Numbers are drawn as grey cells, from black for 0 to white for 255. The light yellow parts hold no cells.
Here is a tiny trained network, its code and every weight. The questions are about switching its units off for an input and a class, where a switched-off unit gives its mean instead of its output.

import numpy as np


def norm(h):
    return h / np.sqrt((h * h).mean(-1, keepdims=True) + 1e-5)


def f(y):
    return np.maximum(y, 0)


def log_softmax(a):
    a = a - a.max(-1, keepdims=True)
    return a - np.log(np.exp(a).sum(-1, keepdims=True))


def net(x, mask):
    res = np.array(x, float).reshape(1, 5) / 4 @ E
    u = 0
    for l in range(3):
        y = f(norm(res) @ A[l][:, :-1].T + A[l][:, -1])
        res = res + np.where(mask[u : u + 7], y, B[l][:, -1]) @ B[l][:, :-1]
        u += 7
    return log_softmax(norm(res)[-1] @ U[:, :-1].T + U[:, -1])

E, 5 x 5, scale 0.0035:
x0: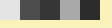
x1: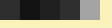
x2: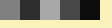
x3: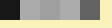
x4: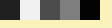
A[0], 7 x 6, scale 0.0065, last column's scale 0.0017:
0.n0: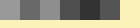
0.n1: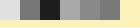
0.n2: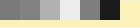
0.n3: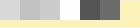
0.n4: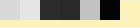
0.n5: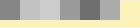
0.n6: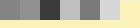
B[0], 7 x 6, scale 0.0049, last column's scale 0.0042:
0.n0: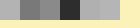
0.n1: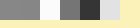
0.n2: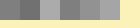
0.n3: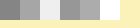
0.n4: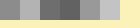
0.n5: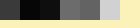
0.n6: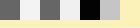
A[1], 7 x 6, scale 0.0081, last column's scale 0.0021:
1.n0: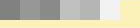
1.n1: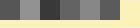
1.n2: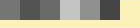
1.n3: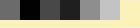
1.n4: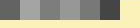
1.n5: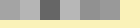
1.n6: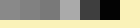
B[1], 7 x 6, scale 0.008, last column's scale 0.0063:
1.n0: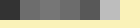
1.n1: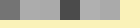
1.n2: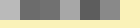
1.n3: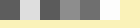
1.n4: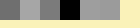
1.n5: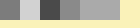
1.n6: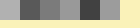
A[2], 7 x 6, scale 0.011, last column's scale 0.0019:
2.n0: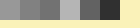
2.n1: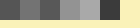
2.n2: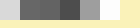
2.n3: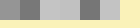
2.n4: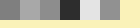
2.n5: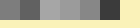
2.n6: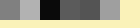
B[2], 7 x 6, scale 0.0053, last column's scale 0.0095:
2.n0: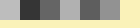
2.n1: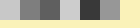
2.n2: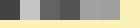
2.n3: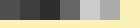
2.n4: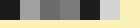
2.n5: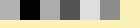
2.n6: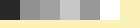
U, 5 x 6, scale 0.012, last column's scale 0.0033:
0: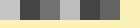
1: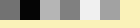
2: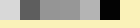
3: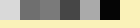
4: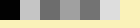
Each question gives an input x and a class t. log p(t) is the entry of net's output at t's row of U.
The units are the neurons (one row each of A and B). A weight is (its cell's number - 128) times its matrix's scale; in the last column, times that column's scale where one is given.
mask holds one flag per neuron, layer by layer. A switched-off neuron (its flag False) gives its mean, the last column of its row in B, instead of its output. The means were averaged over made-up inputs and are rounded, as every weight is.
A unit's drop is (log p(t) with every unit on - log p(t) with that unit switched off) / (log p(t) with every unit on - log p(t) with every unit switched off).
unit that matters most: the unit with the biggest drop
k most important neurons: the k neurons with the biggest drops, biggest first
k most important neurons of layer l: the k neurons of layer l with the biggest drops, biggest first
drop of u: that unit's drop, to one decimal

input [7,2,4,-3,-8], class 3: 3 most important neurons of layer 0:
0.n1; 0.n5; 0.n3
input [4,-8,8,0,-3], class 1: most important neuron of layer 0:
0.n3
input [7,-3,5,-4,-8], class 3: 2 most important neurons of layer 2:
2.n6; 2.n2
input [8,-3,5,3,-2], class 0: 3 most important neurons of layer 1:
1.n6; 1.n1; 1.n4
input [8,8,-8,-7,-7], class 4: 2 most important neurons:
2.n2; 1.n3
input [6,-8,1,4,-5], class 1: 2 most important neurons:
0.n3; 2.n3
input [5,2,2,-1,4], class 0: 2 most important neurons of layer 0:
0.n6; 0.n5
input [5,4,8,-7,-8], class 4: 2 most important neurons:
2.n2; 1.n3
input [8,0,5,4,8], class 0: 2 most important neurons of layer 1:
1.n6; 1.n3
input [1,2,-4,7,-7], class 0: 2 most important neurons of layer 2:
2.n1; 2.n6
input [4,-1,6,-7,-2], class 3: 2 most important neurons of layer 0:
0.n1; 0.n5
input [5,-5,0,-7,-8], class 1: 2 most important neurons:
2.n3; 1.n3
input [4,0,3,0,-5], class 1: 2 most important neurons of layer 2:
2.n3; 2.n4
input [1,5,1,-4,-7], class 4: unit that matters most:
1.n3
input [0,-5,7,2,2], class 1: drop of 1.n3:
0.6
